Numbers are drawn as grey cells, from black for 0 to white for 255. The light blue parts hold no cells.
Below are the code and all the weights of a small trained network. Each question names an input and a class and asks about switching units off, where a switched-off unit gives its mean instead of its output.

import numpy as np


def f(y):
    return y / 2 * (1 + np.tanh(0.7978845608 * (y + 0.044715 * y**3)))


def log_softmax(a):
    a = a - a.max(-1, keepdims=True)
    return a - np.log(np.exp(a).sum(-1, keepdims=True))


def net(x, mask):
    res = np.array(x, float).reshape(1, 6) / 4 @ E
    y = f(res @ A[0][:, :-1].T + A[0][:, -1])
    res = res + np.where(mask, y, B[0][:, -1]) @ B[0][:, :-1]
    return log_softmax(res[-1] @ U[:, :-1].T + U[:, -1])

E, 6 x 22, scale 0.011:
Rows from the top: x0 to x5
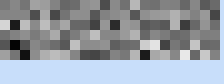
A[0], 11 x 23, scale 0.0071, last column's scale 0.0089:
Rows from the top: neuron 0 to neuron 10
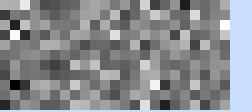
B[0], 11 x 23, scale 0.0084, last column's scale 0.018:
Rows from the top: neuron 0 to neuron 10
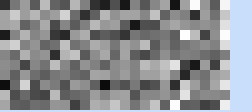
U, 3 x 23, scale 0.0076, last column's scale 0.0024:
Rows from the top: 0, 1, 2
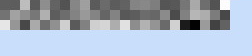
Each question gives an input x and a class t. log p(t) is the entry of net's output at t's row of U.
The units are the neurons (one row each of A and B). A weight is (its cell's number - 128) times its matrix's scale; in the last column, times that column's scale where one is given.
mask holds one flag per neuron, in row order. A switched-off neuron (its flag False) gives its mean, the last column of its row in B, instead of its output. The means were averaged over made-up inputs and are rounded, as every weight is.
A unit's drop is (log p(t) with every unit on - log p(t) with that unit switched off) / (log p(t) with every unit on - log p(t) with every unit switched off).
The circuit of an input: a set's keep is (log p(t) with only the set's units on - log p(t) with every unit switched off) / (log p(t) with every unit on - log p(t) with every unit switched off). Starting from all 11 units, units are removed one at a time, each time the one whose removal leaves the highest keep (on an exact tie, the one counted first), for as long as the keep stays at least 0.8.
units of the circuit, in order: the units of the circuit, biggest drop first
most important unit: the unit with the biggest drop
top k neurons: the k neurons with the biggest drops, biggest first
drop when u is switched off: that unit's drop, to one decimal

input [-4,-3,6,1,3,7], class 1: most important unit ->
neuron 8
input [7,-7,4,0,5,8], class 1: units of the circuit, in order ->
neuron 4; neuron 10
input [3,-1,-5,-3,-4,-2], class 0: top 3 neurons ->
neuron 2; neuron 3; neuron 4
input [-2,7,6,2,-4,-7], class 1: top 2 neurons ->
neuron 2; neuron 3
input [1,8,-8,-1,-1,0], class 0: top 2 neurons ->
neuron 3; neuron 2
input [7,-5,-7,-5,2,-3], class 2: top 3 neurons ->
neuron 6; neuron 10; neuron 1
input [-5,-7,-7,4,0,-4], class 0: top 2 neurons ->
neuron 3; neuron 0
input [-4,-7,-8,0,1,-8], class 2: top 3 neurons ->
neuron 10; neuron 6; neuron 1
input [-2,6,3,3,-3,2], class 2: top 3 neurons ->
neuron 0; neuron 3; neuron 8
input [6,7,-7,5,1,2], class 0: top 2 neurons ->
neuron 3; neuron 2
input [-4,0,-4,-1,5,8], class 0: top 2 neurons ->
neuron 2; neuron 3
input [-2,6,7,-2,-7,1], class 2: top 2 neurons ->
neuron 3; neuron 8
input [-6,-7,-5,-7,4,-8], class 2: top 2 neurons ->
neuron 10; neuron 6
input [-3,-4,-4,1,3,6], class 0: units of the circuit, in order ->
neuron 2
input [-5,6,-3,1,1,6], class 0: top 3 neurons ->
neuron 2; neuron 3; neuron 1
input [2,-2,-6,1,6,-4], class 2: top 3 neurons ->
neuron 10; neuron 6; neuron 1
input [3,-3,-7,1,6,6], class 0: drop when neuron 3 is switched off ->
0.1
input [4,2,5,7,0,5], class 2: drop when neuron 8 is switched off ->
0.1
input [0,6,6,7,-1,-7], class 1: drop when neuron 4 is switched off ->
-0.1
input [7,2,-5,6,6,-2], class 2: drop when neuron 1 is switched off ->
0.2
